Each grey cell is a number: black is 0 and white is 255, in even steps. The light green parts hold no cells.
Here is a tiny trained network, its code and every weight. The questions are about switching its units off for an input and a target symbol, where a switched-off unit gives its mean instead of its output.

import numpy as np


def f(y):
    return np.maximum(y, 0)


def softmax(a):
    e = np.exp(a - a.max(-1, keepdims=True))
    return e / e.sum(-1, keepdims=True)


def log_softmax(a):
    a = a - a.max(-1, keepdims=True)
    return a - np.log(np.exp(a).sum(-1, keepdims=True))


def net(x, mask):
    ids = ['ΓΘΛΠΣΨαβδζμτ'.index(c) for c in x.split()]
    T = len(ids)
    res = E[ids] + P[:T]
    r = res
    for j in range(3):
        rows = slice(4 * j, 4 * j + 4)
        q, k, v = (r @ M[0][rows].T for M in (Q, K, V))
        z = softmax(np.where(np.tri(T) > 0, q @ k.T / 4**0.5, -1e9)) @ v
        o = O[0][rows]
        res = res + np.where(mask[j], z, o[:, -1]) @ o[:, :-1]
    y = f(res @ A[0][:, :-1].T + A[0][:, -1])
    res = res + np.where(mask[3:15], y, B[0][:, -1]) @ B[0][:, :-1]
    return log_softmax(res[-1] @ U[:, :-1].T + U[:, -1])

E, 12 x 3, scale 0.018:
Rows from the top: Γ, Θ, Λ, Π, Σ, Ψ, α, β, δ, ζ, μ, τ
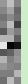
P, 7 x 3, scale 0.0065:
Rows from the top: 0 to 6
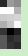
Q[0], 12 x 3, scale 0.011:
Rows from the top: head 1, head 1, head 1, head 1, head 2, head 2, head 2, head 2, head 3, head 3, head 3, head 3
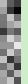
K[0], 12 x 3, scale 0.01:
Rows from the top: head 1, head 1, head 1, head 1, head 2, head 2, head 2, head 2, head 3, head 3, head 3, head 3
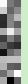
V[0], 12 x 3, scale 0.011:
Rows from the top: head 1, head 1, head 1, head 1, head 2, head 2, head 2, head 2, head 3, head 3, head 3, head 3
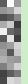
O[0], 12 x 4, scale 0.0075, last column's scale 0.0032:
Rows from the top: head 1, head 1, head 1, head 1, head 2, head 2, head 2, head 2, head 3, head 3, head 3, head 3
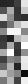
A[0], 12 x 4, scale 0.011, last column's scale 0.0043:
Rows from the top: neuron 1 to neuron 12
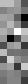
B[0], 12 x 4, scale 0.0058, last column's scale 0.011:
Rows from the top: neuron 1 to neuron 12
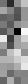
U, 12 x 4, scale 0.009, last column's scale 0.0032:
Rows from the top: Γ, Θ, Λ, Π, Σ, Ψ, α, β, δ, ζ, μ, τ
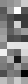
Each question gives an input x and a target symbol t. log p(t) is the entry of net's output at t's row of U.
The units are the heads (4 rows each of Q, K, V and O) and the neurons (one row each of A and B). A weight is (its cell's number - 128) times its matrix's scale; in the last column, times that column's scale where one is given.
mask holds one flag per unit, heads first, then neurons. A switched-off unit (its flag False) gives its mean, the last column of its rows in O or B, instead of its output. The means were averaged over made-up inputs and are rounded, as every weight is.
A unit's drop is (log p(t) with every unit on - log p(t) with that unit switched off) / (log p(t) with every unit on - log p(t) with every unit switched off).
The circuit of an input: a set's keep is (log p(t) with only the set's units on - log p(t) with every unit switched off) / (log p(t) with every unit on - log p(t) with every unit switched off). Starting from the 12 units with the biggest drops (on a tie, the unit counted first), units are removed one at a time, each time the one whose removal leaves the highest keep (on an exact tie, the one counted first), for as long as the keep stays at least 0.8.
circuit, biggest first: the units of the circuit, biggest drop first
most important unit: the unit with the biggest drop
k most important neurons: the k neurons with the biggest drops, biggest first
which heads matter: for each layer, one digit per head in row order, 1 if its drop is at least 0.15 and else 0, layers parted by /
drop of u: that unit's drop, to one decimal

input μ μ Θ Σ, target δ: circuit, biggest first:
(head 1; head 3)
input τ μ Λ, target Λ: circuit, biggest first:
(head 2; head 1)
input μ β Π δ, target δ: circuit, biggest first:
(head 2; head 3)
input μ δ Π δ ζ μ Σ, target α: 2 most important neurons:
(neuron 5; neuron 9)
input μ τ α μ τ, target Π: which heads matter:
001
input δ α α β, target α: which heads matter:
010
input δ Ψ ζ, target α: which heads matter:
010
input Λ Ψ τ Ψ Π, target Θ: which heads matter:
110
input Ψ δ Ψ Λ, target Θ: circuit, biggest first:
(neuron 5; head 2; head 1)
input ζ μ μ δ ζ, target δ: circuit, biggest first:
(head 2)
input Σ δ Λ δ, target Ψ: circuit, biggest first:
(head 2; head 1)
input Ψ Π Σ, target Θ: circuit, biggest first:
(neuron 5; head 2)
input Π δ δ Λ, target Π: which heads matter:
110
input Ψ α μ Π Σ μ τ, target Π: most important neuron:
(neuron 6)
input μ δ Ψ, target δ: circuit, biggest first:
(head 2; head 3)
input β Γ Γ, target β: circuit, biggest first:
(head 1; head 3)
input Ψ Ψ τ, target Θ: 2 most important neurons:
(neuron 5; neuron 9)
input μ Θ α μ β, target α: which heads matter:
100
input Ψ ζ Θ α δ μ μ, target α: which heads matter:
010
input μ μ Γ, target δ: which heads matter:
110
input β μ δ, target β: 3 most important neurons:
(neuron 6; neuron 5; neuron 10)
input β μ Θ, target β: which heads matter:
110
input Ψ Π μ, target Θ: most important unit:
head 1
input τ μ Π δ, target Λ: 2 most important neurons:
(neuron 9; neuron 10)
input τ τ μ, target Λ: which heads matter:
111
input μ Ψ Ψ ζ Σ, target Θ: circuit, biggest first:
(head 2; neuron 5)
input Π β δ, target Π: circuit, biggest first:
(head 2)
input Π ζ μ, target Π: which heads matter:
110
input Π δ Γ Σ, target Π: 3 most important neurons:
(neuron 5; neuron 6; neuron 7)
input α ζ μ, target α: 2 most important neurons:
(neuron 9; neuron 6)
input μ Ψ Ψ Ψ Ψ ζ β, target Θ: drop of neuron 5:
0.1
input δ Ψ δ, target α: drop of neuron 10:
0.0
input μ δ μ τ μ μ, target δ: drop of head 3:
0.2
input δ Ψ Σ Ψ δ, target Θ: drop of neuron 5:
0.2
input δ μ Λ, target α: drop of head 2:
0.3
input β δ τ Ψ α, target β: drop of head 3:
-0.1
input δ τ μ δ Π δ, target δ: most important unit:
head 3
